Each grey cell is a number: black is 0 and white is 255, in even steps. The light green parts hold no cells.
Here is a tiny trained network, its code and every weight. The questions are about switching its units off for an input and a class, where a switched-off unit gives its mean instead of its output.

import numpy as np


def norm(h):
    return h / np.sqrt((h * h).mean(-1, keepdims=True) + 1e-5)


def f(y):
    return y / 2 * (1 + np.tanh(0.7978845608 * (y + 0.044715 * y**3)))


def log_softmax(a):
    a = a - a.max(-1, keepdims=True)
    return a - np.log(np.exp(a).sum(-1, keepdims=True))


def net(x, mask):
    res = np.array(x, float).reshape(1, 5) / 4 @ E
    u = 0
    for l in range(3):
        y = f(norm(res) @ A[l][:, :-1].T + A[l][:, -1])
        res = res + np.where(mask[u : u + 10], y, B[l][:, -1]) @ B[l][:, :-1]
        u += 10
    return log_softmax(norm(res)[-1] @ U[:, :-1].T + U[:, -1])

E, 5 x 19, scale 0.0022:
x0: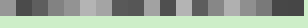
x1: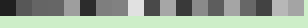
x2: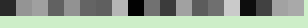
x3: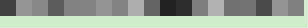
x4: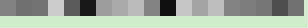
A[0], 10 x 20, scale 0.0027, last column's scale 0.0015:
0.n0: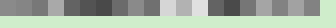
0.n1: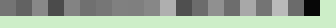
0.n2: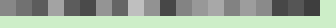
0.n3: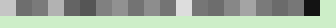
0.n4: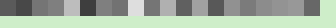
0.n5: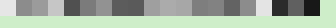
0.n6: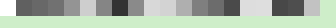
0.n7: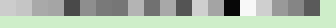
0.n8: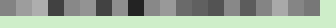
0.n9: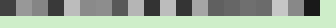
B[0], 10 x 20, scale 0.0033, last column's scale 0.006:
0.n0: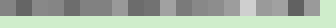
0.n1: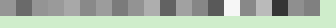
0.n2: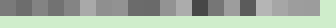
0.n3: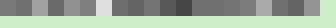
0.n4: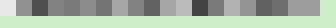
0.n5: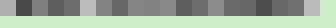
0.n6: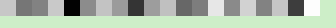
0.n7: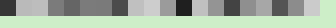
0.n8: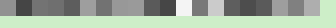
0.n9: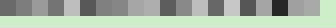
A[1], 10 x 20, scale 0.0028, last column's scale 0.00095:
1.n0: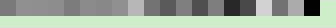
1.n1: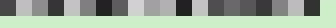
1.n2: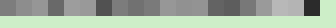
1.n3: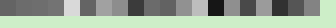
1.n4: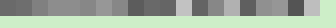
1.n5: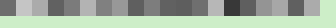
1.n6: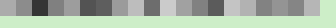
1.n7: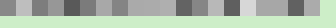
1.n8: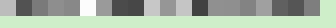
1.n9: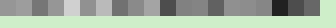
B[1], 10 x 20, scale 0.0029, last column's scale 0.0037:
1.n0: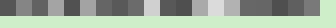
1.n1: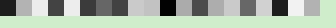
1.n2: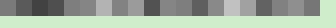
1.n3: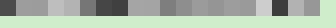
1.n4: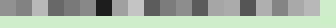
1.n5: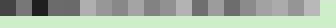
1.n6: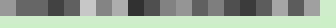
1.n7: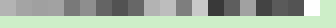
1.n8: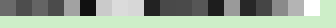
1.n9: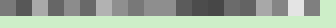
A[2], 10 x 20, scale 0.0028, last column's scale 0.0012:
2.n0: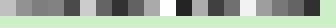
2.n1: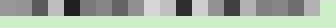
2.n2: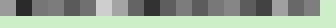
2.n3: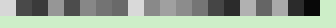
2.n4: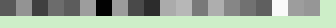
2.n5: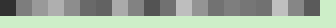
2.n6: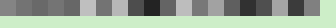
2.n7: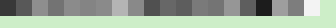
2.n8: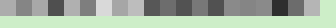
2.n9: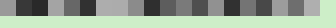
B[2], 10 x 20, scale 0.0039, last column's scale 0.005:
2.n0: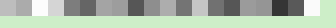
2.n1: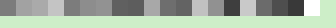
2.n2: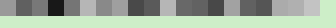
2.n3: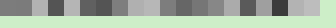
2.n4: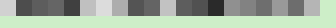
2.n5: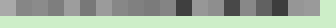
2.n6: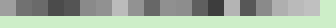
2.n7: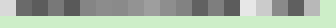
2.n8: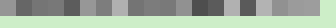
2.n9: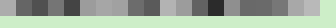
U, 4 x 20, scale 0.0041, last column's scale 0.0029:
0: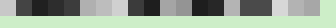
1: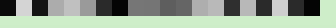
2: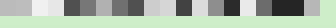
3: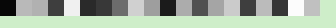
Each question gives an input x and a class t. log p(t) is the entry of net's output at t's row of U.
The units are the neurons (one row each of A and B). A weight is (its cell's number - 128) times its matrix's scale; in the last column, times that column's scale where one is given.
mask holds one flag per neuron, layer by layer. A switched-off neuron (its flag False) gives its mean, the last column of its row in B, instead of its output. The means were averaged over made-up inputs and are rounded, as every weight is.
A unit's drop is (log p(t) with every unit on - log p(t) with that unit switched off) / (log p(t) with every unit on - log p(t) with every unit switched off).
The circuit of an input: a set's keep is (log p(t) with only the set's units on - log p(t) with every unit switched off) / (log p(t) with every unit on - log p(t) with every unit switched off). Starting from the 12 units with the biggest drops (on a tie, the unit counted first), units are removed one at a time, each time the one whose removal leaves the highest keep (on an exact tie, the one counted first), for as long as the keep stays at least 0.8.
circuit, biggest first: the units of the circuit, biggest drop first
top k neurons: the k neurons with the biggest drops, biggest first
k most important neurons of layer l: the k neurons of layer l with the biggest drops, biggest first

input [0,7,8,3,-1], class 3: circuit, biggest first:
0.n6, 1.n1
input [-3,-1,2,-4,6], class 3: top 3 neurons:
0.n6, 0.n3, 0.n7
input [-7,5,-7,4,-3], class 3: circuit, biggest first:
1.n1, 0.n6
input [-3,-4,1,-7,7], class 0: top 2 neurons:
0.n5, 1.n8
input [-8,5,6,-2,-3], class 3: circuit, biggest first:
1.n1
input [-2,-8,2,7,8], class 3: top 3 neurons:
0.n6, 1.n8, 0.n8
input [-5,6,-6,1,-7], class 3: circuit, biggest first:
1.n1, 0.n9
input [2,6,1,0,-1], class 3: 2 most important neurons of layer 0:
0.n6, 0.n9
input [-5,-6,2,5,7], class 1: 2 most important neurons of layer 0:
0.n6, 0.n8
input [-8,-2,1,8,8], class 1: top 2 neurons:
0.n6, 2.n0
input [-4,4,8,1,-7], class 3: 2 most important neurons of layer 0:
0.n6, 0.n9
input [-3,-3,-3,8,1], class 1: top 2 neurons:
0.n6, 1.n8
